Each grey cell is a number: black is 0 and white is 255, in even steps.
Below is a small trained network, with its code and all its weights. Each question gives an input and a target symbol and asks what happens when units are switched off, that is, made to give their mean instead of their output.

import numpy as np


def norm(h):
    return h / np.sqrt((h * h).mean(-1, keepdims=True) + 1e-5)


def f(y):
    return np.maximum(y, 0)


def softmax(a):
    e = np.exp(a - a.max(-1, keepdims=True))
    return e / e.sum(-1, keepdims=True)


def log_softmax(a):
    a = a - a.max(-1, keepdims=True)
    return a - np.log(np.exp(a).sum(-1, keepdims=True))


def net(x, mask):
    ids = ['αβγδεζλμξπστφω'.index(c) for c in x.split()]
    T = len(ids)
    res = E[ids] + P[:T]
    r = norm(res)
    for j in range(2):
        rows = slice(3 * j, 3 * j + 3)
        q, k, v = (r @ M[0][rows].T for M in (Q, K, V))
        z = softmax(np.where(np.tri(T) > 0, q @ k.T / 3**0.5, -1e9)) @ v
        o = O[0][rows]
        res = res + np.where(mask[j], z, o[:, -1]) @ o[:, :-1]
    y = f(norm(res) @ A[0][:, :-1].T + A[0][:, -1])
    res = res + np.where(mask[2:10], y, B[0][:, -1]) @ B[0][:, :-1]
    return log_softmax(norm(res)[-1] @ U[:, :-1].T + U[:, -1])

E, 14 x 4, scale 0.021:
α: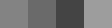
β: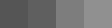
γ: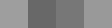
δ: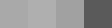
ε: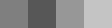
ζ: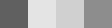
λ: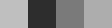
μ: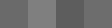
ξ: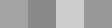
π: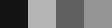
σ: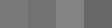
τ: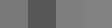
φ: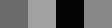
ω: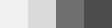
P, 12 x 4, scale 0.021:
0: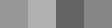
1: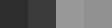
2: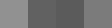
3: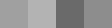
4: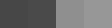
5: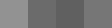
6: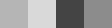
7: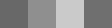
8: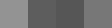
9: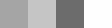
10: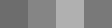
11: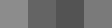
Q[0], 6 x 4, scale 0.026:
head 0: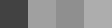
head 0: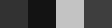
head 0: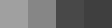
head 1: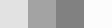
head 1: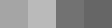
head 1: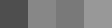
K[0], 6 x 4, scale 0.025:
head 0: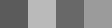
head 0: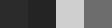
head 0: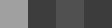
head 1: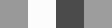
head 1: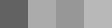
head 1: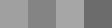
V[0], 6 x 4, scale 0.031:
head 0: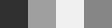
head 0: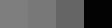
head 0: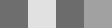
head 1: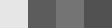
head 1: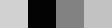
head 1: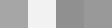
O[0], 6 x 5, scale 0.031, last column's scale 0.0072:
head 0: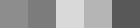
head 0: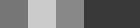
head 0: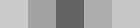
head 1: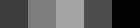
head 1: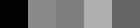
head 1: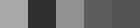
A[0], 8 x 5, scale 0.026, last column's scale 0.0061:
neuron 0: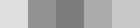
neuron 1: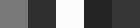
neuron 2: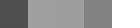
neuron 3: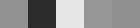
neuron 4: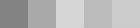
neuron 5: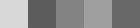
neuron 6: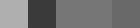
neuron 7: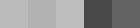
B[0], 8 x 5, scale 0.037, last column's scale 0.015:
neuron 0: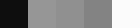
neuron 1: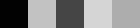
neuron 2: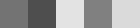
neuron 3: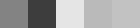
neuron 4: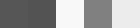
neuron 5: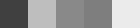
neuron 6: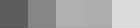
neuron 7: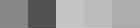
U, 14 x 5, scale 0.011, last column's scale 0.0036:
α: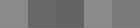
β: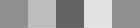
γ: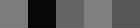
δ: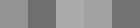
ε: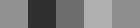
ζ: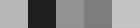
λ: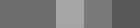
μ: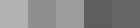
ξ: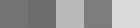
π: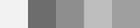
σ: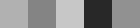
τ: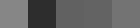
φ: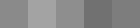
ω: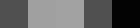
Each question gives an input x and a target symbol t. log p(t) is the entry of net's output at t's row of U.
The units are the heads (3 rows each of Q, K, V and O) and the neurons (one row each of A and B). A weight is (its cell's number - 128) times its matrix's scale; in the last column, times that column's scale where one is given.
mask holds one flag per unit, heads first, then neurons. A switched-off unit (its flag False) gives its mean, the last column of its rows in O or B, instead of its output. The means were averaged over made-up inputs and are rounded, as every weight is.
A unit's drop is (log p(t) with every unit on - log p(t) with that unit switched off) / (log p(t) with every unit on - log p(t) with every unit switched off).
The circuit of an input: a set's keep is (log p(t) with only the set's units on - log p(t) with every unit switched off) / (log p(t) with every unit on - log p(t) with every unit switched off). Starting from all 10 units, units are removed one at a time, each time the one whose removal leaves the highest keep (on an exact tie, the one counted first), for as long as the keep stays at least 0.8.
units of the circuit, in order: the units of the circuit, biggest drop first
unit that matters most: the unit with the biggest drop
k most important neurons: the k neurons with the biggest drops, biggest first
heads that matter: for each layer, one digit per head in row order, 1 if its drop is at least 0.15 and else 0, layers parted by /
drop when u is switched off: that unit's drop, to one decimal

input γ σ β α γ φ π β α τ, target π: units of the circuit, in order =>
[head 1]
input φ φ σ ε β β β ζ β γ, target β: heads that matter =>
10
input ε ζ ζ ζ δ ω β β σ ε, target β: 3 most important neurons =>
[neuron 5; neuron 0; neuron 4]
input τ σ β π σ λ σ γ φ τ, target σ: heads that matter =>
11
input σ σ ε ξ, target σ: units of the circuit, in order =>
[head 0; head 1]
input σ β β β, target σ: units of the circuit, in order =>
[head 0; head 1]
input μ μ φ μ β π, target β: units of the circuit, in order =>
[head 1; head 0]
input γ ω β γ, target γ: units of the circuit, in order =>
[head 1; head 0; neuron 0]
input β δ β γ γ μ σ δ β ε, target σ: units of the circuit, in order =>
[head 1; head 0; neuron 5]
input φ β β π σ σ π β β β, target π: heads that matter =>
11
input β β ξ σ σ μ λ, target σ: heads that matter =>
11
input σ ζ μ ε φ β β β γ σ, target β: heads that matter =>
10
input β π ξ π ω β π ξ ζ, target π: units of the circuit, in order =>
[head 1; head 0]
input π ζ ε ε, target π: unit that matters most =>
head 1
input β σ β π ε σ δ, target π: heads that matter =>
01
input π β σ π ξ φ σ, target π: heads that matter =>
01
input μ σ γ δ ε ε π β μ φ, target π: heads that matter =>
11
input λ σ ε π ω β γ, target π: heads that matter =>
01
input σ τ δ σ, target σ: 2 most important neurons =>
[neuron 7; neuron 4]
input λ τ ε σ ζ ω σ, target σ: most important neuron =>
[neuron 7]
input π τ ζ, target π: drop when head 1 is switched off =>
1.0
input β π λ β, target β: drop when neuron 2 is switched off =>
0.2
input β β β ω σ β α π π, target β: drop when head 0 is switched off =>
0.3
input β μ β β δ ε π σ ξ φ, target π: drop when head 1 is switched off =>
1.0
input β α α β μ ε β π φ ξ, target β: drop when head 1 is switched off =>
0.1
